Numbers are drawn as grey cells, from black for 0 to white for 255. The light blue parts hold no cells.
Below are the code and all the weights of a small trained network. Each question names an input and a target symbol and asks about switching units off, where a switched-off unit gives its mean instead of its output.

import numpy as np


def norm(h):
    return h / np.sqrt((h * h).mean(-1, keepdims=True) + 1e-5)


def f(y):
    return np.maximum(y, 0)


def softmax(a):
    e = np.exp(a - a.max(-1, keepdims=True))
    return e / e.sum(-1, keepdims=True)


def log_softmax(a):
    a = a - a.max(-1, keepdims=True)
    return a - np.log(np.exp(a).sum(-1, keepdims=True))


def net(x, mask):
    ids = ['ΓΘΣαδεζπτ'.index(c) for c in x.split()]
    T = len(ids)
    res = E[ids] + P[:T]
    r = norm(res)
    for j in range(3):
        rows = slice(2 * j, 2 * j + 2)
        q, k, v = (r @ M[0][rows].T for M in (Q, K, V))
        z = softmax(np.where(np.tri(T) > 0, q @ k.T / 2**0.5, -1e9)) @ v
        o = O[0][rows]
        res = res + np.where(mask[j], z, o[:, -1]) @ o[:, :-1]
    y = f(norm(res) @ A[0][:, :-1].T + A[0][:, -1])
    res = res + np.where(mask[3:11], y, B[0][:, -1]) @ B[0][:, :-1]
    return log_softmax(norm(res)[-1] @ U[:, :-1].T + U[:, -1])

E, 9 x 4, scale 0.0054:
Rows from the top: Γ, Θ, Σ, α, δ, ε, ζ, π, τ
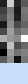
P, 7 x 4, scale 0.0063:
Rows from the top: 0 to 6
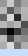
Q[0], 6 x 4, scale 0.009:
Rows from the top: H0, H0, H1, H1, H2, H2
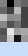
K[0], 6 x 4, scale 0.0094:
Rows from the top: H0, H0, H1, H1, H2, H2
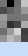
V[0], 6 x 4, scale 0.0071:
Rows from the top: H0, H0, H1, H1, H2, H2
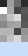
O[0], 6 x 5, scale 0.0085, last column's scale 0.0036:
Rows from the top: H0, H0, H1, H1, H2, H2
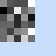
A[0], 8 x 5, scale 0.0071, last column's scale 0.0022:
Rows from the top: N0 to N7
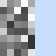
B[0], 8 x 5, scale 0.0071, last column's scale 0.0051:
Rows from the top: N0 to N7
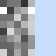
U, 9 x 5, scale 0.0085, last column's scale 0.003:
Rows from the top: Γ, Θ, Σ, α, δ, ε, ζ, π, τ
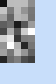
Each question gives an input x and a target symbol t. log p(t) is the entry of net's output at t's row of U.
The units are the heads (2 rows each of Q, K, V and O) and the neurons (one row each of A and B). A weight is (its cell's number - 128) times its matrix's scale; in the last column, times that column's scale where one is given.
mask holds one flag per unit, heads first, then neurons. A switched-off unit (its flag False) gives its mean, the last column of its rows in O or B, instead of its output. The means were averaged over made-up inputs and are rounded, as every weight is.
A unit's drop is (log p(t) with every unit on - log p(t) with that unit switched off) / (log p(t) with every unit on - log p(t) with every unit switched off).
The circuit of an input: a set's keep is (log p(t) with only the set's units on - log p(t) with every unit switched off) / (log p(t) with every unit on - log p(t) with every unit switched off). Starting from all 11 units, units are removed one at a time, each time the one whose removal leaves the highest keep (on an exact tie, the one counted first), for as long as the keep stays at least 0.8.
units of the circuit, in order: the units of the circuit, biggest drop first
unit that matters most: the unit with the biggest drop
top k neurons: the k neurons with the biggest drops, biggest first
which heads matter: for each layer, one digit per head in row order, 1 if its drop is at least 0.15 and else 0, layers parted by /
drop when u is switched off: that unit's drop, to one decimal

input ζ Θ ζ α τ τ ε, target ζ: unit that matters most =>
N1
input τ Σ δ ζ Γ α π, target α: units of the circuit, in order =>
[H1 H0]
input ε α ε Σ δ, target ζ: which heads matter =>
110
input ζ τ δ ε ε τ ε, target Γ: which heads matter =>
101
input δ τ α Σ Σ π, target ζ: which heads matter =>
100
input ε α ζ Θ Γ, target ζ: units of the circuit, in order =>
[H0 N4 H1]
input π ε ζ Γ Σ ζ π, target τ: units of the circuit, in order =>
[H0 H1]
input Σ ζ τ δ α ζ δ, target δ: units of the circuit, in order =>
[H1 H2]
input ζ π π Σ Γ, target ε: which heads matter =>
100
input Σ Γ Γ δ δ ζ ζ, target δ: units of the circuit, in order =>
[H2 H1]
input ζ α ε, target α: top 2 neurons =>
[N0 N1]
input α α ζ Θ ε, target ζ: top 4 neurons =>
[N0 N1 N4 N7]
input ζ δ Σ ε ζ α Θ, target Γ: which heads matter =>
101
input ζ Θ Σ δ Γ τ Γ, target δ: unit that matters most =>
H2
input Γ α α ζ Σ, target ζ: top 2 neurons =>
[N4 N1]
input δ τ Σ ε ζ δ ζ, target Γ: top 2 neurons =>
[N1 N5]
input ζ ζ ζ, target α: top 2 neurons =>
[N1 N4]
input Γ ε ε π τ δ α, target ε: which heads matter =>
011
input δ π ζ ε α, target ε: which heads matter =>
100
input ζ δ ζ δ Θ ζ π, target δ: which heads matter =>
011
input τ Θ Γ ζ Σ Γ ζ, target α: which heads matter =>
111
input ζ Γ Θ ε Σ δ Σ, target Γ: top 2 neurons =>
[N1 N5]
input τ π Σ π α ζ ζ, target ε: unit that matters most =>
H2
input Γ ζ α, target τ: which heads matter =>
000
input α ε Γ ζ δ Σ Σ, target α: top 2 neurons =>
[N1 N7]
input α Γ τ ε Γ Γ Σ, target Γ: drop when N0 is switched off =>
0.0
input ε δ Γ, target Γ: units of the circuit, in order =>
[H0]
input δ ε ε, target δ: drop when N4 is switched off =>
0.1
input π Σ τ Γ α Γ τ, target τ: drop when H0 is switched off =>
0.9
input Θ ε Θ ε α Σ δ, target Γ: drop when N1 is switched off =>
0.1
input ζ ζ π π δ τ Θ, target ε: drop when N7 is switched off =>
0.2
